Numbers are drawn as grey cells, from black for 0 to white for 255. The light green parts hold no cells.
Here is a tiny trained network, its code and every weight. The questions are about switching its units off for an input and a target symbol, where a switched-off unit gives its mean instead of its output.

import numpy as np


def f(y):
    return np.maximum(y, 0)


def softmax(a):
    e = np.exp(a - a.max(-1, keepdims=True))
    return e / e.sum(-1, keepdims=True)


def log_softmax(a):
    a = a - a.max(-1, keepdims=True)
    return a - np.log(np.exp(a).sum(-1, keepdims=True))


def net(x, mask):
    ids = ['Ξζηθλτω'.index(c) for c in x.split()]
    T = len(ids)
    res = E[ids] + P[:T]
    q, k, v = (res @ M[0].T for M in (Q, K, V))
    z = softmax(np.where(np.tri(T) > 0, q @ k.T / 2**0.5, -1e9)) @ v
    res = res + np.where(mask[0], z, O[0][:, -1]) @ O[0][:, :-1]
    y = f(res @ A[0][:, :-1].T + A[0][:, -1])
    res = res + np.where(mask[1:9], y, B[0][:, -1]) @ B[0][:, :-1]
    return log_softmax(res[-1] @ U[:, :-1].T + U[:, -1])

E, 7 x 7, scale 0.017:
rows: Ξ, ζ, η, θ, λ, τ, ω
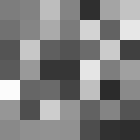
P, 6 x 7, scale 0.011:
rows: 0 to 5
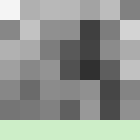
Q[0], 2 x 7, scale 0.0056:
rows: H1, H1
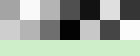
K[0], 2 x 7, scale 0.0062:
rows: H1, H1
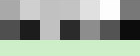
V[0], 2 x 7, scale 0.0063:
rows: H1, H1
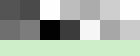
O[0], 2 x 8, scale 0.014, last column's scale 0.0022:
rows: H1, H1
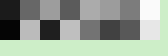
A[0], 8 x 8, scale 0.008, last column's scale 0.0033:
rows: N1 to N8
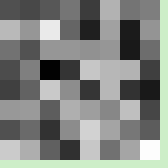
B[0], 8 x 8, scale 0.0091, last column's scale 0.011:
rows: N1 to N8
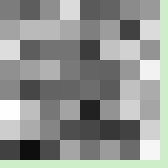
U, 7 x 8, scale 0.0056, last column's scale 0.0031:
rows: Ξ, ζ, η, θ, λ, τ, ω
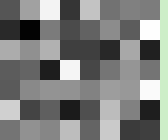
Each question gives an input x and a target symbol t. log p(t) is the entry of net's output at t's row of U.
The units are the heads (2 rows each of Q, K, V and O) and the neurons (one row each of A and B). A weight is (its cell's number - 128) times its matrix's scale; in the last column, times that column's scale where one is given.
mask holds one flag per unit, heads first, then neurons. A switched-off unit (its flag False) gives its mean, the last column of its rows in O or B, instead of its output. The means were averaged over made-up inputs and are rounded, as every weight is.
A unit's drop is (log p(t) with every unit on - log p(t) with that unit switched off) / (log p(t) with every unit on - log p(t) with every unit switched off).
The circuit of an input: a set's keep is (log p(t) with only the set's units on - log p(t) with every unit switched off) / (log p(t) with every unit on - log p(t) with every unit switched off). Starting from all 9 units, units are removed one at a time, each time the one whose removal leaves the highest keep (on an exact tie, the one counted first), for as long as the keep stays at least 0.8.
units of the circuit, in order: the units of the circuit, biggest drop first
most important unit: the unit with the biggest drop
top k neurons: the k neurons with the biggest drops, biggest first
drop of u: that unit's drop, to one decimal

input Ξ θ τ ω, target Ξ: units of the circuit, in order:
(H1, N2)
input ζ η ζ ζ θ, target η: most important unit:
N7
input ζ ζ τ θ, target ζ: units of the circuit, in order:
(N8, H1, N6)
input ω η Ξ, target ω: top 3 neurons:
(N2, N7, N5)
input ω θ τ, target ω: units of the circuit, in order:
(N2, H1, N7)
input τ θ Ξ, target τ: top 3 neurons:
(N5, N4, N8)
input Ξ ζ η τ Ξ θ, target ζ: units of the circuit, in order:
(N8, H1)
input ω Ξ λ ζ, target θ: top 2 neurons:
(N8, N7)
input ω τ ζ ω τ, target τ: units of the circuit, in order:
(N3, H1)
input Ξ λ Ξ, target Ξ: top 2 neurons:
(N2, N8)
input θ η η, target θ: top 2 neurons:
(N1, N2)
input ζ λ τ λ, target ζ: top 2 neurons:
(N8, N7)
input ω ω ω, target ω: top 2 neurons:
(N2, N8)
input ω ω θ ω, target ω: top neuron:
(N2)
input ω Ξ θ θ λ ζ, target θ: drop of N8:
0.0
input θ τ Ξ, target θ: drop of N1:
0.1
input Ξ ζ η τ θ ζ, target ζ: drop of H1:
0.7
